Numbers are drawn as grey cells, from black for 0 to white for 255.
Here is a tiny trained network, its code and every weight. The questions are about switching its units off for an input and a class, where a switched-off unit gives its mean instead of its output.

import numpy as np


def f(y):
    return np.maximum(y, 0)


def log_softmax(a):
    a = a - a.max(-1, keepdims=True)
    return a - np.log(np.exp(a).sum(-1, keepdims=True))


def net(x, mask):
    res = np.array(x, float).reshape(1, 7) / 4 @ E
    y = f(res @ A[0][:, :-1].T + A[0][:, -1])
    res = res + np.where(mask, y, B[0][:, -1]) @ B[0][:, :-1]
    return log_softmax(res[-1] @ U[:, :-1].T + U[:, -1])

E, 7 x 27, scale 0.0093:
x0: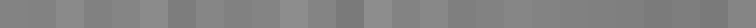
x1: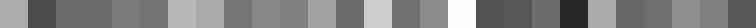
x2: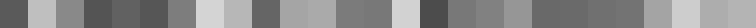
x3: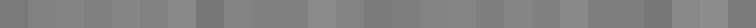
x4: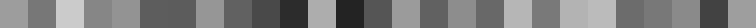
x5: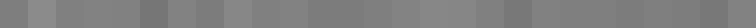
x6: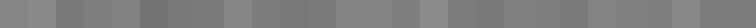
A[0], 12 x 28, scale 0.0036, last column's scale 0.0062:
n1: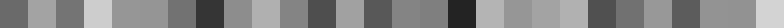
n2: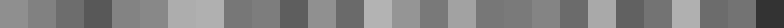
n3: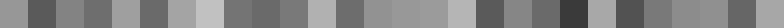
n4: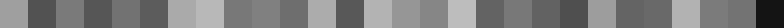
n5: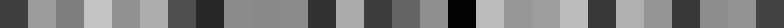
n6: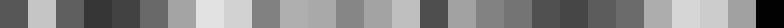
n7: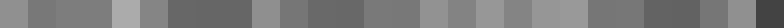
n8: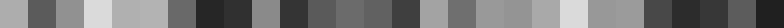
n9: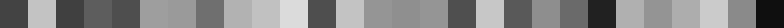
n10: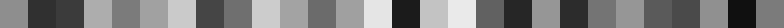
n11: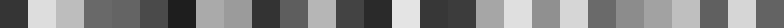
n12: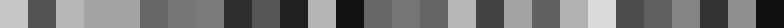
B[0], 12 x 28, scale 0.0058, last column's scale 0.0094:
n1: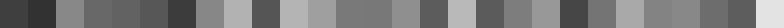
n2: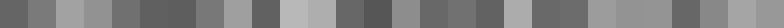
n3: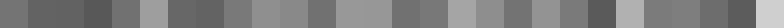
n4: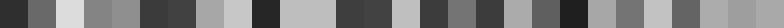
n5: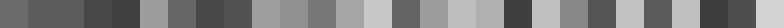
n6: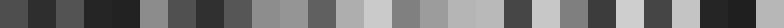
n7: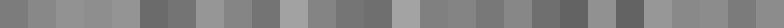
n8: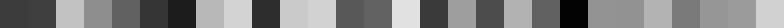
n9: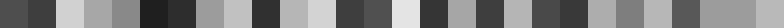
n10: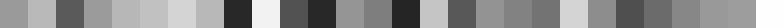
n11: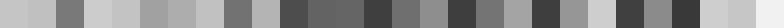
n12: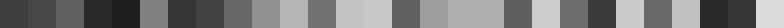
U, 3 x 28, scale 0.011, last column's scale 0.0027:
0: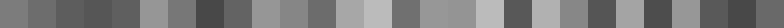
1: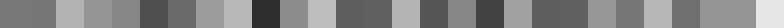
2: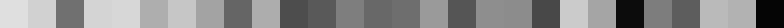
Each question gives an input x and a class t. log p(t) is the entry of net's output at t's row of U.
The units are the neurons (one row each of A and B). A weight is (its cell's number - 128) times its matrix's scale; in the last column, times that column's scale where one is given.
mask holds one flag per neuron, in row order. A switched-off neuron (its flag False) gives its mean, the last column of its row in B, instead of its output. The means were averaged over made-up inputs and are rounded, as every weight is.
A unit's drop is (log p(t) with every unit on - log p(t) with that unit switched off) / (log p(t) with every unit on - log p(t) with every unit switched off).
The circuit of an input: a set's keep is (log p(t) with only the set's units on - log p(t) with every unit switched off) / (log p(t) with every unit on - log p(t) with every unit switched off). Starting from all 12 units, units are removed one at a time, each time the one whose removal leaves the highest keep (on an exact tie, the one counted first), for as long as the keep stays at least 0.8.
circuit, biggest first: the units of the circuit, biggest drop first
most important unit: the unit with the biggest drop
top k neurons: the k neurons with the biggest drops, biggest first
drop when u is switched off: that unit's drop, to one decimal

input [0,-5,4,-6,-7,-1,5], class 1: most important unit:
n9
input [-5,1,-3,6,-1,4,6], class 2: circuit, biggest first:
[n12 n10]
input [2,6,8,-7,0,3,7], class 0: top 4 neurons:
[n6 n8 n9 n3]
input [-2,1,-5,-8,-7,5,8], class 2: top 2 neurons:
[n10 n12]
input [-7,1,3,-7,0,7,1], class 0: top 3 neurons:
[n8 n9 n4]
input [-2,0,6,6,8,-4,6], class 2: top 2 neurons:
[n11 n8]
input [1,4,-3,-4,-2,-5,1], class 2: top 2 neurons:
[n10 n12]
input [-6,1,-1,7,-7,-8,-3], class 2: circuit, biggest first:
[n10 n12]
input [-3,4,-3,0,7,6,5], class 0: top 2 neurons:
[n12 n9]
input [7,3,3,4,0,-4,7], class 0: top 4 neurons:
[n8 n9 n11 n6]
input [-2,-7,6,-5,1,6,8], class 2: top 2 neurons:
[n11 n8]
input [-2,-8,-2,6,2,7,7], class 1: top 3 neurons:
[n8 n11 n12]
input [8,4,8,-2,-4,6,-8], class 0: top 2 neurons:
[n6 n8]
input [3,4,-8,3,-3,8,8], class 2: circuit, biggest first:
[n10]
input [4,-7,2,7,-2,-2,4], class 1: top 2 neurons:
[n9 n12]
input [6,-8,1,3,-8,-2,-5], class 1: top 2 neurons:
[n9 n12]
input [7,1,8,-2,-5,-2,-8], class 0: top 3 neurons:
[n6 n8 n4]
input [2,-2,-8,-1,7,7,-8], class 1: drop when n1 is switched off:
0.0
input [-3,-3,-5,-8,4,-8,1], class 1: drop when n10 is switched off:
0.1
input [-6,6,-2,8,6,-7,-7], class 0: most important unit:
n12
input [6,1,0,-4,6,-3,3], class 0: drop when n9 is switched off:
0.4
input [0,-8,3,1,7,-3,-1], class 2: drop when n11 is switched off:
1.3
